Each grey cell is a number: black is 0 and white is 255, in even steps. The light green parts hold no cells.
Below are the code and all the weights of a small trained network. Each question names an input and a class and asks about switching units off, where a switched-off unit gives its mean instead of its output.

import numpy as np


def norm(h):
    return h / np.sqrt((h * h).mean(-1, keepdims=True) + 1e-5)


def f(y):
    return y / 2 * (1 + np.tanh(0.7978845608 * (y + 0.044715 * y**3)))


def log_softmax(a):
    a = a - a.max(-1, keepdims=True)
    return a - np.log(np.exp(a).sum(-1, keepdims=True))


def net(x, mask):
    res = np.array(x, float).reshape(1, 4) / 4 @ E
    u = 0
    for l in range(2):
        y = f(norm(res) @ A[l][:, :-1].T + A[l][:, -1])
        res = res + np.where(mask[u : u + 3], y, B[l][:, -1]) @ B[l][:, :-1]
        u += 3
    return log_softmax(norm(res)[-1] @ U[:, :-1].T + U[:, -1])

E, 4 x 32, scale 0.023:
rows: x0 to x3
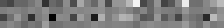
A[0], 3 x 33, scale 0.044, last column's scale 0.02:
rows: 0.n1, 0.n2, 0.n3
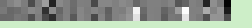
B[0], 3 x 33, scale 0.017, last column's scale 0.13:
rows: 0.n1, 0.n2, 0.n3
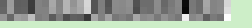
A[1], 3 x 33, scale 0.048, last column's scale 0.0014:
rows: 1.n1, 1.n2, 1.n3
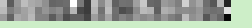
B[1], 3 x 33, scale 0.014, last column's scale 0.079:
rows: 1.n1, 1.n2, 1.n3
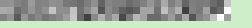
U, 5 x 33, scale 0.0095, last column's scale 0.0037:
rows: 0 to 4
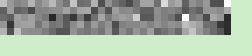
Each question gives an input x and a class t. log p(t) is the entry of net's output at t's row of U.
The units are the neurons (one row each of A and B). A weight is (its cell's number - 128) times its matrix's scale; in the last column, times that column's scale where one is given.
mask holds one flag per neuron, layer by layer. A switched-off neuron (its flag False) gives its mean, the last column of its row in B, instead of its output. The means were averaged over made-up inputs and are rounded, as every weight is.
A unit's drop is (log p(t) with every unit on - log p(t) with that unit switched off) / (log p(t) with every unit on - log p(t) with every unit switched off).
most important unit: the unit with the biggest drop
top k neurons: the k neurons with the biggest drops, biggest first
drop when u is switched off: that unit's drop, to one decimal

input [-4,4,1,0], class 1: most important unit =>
0.n3
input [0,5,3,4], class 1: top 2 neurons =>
[0.n1; 1.n2]
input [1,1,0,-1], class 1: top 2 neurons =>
[0.n2; 1.n2]
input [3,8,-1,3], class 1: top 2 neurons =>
[0.n2; 1.n2]
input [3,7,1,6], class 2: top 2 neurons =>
[0.n3; 0.n1]
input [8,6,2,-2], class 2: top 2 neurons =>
[0.n3; 0.n1]
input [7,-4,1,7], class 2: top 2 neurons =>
[0.n3; 0.n1]
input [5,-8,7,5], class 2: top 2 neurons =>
[0.n3; 1.n2]
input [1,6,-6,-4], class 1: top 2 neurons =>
[0.n3; 1.n2]
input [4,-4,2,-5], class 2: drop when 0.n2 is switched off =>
0.3
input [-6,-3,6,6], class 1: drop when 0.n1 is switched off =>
0.0
